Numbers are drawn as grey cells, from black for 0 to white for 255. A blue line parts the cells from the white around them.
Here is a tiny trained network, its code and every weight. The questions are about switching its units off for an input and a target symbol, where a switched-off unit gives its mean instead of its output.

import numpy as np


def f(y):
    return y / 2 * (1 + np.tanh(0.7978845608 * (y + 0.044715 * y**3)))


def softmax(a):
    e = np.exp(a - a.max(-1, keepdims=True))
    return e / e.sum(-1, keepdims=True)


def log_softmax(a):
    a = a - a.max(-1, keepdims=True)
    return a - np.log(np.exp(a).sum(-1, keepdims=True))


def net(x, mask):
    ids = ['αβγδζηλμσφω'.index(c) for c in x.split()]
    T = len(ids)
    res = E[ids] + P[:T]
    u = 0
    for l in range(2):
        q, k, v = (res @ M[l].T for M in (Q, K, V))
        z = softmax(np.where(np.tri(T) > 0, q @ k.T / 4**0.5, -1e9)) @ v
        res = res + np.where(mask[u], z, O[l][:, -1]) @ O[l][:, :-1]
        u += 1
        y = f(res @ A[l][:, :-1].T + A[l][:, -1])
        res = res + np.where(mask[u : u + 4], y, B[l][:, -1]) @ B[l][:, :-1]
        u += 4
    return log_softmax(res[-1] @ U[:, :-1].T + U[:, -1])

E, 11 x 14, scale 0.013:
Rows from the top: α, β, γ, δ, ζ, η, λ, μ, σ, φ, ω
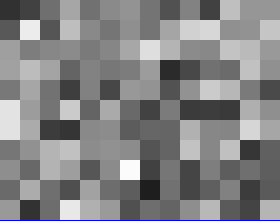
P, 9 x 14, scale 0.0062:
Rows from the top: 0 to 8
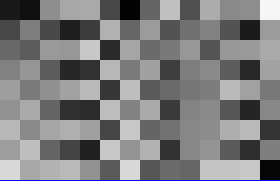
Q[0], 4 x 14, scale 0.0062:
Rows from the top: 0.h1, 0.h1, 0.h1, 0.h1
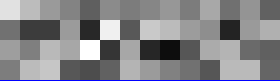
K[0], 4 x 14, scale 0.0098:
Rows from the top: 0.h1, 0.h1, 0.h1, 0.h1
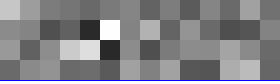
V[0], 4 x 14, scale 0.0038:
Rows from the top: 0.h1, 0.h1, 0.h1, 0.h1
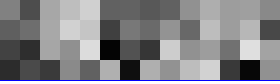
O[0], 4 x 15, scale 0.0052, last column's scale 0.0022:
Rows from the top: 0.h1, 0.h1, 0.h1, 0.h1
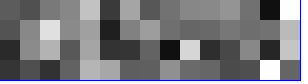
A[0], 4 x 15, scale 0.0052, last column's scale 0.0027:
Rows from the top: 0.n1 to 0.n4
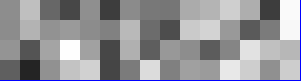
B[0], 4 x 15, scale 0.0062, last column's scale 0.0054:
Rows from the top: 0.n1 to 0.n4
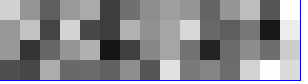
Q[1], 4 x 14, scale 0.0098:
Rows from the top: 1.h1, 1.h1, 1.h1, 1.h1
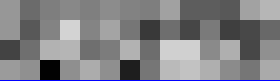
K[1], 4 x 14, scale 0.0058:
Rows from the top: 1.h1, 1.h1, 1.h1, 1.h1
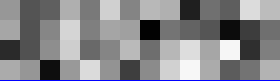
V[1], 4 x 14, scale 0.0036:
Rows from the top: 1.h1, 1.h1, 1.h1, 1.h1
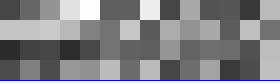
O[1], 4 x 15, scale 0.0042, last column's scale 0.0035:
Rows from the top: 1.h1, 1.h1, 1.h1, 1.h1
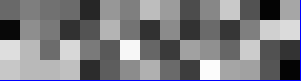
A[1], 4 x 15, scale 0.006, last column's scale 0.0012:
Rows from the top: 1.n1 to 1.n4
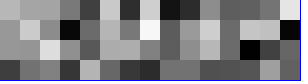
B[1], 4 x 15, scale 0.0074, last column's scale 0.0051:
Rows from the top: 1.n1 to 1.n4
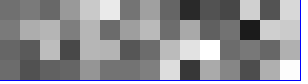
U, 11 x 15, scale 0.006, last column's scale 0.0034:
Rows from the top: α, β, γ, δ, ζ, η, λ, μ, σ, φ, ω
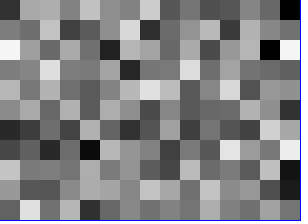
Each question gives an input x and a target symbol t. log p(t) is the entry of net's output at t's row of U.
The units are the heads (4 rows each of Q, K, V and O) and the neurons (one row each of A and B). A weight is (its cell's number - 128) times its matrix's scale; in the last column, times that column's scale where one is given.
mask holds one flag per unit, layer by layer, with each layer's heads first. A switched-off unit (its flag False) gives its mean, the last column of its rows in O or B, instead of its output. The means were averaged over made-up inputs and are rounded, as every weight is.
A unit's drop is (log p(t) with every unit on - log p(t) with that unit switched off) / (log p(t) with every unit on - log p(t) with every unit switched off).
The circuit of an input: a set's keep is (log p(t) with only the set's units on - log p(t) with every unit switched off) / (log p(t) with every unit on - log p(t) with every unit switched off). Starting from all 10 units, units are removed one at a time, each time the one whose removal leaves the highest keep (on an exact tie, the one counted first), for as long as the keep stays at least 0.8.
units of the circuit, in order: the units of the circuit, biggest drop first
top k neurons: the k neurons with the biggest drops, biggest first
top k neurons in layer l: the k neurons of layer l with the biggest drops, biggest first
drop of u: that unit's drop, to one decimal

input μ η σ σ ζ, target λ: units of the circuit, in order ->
(1.h1, 1.n4, 0.n1)
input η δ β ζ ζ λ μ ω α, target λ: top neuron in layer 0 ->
(0.n4)
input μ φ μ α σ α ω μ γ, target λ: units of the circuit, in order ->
(1.h1, 0.n4)
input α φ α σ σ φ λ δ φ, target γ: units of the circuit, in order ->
(0.n1, 0.h1)
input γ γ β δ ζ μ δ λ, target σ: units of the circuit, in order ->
(1.n2, 1.h1, 0.h1)
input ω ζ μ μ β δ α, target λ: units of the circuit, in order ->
(0.n4, 0.h1, 0.n3)
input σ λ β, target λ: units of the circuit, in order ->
(1.h1, 0.n4, 0.n3)
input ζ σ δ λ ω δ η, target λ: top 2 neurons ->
(0.n3, 1.n4)
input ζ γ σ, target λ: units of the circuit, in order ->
(1.h1, 1.n4)
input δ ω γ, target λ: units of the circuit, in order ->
(0.n4, 1.h1)
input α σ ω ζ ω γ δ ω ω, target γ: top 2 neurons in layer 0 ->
(0.n3, 0.n2)
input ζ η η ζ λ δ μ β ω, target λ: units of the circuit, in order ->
(1.h1, 0.h1, 0.n2)
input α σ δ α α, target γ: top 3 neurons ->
(0.n1, 0.n3, 1.n4)
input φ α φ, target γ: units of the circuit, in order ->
(1.h1)
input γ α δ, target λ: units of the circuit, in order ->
(1.h1, 1.n4, 0.h1)
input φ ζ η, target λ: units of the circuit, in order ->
(1.n4, 1.h1)
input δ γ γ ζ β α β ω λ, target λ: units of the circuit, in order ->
(1.h1, 0.n1)
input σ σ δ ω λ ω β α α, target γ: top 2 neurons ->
(0.n1, 0.n3)
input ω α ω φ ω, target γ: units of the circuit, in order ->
(1.h1, 0.h1)
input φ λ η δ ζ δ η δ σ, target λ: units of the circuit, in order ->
(1.h1)
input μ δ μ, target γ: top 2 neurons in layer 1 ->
(1.n3, 1.n2)
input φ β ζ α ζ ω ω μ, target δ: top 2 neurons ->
(1.n3, 0.n4)
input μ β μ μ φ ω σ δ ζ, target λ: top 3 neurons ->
(0.n1, 1.n4, 0.n4)
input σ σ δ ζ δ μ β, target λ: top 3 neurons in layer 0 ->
(0.n1, 0.n4, 0.n3)
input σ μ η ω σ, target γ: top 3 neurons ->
(0.n1, 0.n3, 0.n2)
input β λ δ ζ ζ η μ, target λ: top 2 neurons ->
(1.n4, 0.n4)
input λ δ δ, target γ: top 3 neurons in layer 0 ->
(0.n1, 0.n2, 0.n3)
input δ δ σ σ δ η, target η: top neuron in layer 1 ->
(1.n1)
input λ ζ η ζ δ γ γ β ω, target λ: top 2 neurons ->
(0.n4, 0.n3)
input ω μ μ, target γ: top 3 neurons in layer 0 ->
(0.n3, 0.n1, 0.n2)
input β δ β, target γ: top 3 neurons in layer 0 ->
(0.n3, 0.n2, 0.n1)
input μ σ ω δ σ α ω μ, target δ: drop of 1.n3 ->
0.9
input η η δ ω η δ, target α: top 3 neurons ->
(1.n1, 1.n2, 0.n4)
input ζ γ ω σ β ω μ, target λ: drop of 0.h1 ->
0.3
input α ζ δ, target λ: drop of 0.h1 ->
0.3
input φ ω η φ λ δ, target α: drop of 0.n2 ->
0.0
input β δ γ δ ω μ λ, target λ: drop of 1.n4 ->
0.4
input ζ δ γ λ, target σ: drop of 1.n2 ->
0.6
